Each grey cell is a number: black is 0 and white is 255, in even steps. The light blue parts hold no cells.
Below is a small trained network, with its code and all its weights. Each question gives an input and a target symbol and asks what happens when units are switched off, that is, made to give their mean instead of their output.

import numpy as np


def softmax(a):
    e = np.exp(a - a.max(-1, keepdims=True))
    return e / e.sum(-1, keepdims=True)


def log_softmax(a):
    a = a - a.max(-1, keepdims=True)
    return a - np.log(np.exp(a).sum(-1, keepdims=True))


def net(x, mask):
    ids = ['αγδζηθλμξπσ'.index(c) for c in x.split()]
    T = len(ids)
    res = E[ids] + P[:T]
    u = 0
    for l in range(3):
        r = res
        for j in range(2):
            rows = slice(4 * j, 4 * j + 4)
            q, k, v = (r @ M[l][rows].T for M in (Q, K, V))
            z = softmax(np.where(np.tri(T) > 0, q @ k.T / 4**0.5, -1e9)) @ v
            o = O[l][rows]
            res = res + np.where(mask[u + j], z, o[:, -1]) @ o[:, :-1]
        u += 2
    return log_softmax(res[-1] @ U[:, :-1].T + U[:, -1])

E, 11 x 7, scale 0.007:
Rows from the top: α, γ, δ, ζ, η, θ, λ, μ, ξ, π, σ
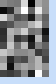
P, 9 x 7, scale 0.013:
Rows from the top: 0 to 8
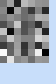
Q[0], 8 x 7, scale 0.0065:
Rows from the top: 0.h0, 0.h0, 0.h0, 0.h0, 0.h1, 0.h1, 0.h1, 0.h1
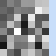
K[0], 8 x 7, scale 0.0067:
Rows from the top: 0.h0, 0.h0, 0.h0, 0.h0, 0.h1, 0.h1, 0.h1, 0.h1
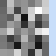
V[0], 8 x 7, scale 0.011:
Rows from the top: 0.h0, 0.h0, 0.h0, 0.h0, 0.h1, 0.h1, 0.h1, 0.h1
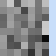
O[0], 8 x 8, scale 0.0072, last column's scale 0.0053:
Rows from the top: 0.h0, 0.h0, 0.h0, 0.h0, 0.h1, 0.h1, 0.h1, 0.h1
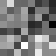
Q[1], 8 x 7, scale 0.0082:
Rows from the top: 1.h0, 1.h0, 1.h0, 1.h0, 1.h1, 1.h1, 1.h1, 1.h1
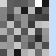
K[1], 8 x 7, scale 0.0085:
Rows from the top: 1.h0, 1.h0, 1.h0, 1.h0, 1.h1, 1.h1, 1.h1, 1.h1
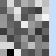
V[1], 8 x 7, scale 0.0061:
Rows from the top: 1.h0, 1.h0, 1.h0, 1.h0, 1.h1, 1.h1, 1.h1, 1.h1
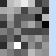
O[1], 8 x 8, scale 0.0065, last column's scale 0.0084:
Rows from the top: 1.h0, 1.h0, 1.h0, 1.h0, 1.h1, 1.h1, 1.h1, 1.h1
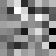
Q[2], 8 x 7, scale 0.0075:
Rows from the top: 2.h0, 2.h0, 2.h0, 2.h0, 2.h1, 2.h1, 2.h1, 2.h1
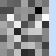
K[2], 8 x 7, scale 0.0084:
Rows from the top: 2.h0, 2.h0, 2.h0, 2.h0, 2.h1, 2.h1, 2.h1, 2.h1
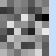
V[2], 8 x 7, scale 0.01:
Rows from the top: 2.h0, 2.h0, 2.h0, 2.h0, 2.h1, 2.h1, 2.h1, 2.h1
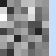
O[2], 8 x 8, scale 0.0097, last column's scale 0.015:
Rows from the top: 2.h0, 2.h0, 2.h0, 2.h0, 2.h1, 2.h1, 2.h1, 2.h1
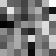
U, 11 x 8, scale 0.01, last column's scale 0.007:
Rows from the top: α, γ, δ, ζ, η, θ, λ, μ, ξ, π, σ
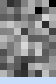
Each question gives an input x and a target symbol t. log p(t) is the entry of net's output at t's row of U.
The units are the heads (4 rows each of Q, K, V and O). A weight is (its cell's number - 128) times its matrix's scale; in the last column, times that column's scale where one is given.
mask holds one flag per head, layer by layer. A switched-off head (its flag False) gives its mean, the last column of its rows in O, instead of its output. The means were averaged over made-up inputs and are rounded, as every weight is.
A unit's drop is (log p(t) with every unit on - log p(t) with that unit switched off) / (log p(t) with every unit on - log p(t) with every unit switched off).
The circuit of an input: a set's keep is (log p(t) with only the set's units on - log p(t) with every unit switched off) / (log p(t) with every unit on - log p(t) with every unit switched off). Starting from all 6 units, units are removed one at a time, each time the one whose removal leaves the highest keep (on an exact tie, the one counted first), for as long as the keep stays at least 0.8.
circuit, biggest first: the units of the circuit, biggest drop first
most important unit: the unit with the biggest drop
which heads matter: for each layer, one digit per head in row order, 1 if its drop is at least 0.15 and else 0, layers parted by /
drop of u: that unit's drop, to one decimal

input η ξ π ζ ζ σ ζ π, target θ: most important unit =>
2.h1
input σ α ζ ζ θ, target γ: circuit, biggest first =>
[0.h1 1.h0]
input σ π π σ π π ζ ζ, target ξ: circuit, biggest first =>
[0.h1 2.h1 1.h1]
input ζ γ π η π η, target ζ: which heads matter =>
11 / 10 / 01
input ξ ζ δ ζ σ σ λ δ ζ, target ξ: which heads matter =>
11 / 01 / 11
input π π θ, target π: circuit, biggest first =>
[0.h1 2.h0 1.h0]
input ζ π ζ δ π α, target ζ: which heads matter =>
01 / 10 / 01
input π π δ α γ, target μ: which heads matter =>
10 / 01 / 10
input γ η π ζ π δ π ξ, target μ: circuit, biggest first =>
[0.h0 2.h0 1.h1]
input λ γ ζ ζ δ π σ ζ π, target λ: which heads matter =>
11 / 10 / 11
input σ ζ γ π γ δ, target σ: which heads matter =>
00 / 01 / 10
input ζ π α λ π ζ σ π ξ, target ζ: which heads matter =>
11 / 10 / 01
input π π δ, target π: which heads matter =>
01 / 10 / 10
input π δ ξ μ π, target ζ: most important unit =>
2.h0
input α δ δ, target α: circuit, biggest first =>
[2.h0 0.h1 1.h0 2.h1]
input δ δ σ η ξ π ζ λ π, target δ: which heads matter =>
11 / 01 / 11
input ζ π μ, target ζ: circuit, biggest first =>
[1.h0 0.h1 2.h1 0.h0]
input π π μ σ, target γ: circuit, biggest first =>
[1.h0 2.h1]
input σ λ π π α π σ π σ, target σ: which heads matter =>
01 / 01 / 10
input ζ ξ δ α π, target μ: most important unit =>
2.h0
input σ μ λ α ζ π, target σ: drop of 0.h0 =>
0.0
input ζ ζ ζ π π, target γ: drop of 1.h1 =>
-0.1
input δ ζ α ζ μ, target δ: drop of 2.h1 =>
0.6
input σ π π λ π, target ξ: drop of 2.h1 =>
0.5
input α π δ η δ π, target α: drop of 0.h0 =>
-0.1
